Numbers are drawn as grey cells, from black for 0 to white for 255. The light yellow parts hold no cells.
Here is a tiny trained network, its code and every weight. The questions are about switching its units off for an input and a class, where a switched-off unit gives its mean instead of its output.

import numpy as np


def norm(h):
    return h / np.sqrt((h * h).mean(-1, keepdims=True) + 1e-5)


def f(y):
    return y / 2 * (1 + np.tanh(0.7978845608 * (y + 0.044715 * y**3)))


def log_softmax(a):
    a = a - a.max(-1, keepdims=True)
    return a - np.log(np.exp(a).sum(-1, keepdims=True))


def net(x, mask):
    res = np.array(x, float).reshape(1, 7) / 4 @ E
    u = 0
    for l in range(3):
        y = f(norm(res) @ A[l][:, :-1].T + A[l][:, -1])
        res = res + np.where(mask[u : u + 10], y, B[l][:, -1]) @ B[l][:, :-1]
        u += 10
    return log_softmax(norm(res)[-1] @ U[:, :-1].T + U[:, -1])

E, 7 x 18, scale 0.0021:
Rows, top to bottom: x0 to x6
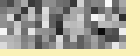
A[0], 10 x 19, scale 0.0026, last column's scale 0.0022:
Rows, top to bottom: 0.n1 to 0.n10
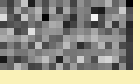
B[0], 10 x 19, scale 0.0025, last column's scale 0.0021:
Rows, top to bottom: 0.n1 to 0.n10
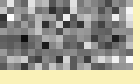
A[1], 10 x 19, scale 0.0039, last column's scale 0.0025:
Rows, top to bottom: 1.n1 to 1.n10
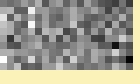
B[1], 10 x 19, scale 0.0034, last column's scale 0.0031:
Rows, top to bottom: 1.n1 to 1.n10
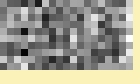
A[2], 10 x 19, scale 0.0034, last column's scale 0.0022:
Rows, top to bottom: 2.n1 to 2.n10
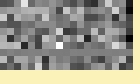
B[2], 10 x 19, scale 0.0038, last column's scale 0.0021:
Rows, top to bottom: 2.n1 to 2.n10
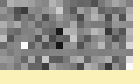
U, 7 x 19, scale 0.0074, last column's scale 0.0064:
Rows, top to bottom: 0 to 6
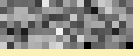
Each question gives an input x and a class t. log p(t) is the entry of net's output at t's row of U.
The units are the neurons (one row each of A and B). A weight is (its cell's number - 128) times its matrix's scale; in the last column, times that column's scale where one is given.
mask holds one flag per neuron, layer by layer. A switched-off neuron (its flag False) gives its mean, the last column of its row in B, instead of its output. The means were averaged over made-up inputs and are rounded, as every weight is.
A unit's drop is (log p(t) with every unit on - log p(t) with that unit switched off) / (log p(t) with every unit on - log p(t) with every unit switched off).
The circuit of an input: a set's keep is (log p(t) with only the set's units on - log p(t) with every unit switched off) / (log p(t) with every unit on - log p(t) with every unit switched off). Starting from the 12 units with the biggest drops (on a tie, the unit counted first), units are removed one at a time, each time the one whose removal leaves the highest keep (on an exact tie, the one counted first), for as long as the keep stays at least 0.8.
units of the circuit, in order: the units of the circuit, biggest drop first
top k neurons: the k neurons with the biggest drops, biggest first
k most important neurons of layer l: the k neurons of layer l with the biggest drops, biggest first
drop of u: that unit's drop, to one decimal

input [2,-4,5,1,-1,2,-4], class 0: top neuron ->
(1.n3)
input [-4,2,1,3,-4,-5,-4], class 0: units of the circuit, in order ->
(0.n9; 1.n3)
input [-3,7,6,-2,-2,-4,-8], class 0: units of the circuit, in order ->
(0.n9; 1.n3)
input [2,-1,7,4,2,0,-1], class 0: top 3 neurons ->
(0.n9; 2.n6; 0.n1)
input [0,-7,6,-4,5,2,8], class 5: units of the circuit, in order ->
(0.n3; 1.n8)
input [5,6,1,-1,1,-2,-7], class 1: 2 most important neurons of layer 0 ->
(0.n4; 0.n9)
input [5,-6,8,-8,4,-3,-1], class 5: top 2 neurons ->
(0.n3; 1.n3)
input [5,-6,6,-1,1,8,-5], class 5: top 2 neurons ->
(0.n3; 1.n1)
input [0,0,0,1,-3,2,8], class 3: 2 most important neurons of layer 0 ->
(0.n2; 0.n1)
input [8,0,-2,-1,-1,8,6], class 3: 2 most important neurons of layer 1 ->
(1.n9; 1.n6)
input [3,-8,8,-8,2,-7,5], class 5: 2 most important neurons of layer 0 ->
(0.n3; 0.n4)
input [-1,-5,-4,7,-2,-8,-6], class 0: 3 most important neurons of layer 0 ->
(0.n9; 0.n4; 0.n1)
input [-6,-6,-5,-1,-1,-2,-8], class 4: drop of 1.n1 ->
0.1
